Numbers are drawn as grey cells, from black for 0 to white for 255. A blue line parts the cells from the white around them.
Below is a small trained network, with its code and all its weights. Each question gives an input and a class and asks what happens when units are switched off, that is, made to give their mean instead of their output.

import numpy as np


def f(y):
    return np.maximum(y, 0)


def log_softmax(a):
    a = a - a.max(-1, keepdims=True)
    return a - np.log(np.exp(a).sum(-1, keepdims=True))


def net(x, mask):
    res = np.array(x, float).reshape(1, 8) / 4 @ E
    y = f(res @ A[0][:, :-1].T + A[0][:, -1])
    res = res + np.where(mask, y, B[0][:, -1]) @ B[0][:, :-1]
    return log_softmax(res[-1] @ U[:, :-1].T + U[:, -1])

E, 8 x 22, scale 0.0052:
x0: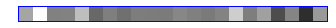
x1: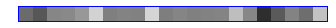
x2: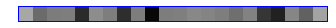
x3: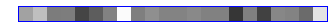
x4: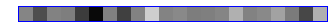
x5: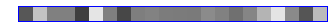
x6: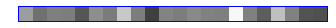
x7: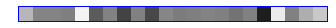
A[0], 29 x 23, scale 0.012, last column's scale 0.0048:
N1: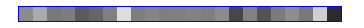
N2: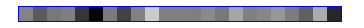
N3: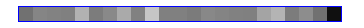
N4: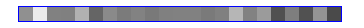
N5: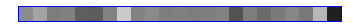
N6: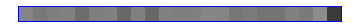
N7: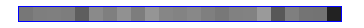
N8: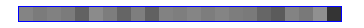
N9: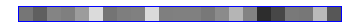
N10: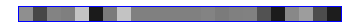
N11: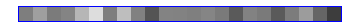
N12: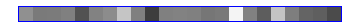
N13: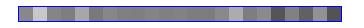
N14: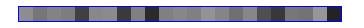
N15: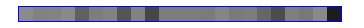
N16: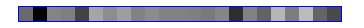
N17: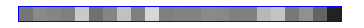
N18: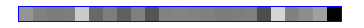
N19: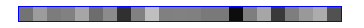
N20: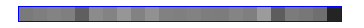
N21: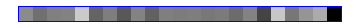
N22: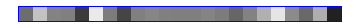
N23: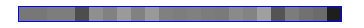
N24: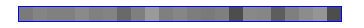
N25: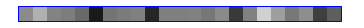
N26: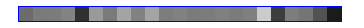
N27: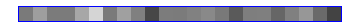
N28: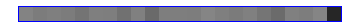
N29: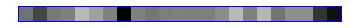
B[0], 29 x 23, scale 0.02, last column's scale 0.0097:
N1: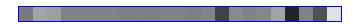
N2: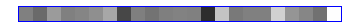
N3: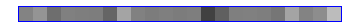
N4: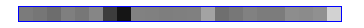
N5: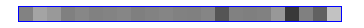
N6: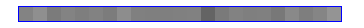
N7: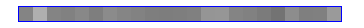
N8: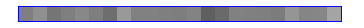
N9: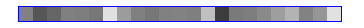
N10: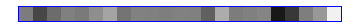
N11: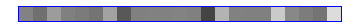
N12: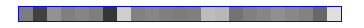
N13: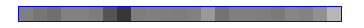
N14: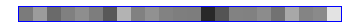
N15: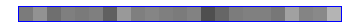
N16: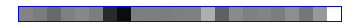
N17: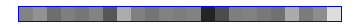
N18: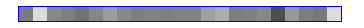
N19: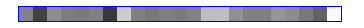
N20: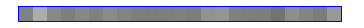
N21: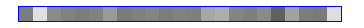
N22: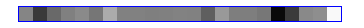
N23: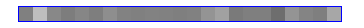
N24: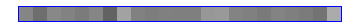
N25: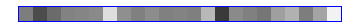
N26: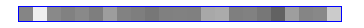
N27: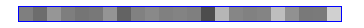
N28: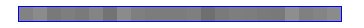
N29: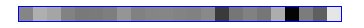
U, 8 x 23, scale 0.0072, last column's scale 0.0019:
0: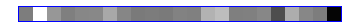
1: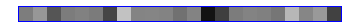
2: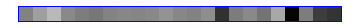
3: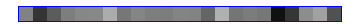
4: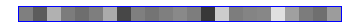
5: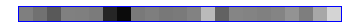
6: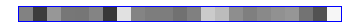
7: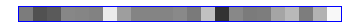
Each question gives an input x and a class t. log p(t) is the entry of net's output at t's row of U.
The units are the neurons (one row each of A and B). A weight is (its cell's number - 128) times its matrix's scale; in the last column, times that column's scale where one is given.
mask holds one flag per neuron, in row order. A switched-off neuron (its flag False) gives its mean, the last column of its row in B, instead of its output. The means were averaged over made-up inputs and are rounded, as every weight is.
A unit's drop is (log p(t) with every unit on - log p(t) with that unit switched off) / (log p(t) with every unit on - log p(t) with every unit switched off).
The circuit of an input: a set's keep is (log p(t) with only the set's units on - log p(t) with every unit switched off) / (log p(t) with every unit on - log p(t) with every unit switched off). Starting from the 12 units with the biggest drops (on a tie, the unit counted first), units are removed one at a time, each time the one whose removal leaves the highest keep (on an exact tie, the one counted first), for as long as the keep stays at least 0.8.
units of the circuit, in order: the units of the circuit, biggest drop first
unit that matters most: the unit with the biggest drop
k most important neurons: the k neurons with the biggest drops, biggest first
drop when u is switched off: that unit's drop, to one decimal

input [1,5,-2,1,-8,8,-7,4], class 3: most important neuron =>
(N22)
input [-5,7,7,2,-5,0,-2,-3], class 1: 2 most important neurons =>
(N14; N25)
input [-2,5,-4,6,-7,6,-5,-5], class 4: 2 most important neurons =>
(N11; N27)
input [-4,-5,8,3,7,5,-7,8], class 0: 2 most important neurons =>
(N21; N18)
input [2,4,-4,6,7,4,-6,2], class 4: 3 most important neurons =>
(N2; N29; N12)
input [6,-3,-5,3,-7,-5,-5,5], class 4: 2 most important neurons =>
(N11; N16)
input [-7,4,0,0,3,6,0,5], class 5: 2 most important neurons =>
(N16; N10)
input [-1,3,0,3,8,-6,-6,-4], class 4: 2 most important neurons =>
(N2; N22)
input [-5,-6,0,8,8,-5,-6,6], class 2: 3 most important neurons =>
(N1; N5; N11)
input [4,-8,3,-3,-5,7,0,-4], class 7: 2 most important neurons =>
(N25; N10)
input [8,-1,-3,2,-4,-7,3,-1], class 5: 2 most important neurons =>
(N4; N22)
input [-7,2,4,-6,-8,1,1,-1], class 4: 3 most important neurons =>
(N11; N27; N4)
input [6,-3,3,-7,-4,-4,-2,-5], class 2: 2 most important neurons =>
(N29; N16)
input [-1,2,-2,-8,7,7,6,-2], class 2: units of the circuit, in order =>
(N29)
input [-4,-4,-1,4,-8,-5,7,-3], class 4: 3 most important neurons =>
(N11; N27; N19)
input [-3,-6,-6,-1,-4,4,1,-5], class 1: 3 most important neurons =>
(N17; N9; N3)
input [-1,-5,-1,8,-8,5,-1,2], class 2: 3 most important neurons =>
(N1; N5; N2)
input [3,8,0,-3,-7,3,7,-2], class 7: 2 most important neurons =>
(N9; N2)
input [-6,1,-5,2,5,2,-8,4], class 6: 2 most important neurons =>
(N19; N4)
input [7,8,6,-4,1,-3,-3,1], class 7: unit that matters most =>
N9
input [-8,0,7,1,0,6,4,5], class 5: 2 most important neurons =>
(N16; N17)
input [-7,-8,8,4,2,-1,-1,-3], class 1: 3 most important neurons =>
(N14; N9; N15)
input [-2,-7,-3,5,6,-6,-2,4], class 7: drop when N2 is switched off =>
-0.1
